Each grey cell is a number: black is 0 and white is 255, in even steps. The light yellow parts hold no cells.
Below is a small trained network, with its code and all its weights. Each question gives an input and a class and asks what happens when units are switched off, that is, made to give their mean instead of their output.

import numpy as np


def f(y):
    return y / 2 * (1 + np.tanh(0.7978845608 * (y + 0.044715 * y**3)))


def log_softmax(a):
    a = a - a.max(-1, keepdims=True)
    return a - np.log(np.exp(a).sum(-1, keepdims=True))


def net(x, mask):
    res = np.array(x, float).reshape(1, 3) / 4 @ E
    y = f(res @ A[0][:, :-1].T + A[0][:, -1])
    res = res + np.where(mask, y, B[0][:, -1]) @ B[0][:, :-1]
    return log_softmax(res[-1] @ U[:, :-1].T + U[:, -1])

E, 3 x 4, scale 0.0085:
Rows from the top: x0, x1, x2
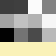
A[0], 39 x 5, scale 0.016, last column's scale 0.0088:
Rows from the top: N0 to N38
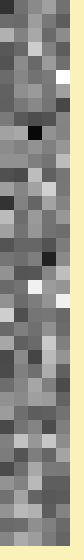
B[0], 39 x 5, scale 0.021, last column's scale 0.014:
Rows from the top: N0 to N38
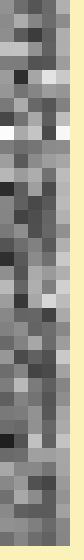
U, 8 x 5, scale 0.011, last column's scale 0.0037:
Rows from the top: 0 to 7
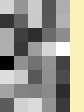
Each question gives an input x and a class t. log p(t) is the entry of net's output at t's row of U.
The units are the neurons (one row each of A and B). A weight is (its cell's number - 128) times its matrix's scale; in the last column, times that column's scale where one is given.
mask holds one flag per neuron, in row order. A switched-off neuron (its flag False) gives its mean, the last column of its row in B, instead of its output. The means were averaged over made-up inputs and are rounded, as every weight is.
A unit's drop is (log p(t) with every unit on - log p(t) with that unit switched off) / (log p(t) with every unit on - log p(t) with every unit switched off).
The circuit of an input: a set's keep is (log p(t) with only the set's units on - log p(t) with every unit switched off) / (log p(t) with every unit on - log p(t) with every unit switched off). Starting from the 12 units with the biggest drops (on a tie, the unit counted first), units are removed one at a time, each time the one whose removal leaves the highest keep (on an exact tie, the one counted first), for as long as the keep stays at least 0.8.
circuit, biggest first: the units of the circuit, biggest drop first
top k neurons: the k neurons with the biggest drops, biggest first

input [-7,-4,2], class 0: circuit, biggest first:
N9
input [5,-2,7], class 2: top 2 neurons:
N9; N14
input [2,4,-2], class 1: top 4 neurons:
N9; N13; N31; N5
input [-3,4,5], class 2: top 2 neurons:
N25; N8
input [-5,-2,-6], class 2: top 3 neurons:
N15; N2; N12
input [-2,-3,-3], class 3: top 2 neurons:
N31; N13
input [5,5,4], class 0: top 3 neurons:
N3; N20; N18
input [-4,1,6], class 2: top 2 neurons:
N25; N14
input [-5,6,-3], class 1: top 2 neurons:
N31; N13
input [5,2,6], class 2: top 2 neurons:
N9; N14
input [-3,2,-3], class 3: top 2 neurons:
N3; N12
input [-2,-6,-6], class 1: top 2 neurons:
N18; N8
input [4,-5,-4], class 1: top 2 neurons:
N9; N18
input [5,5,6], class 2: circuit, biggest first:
N0
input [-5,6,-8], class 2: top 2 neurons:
N2; N15
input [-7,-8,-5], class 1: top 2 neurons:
N18; N8
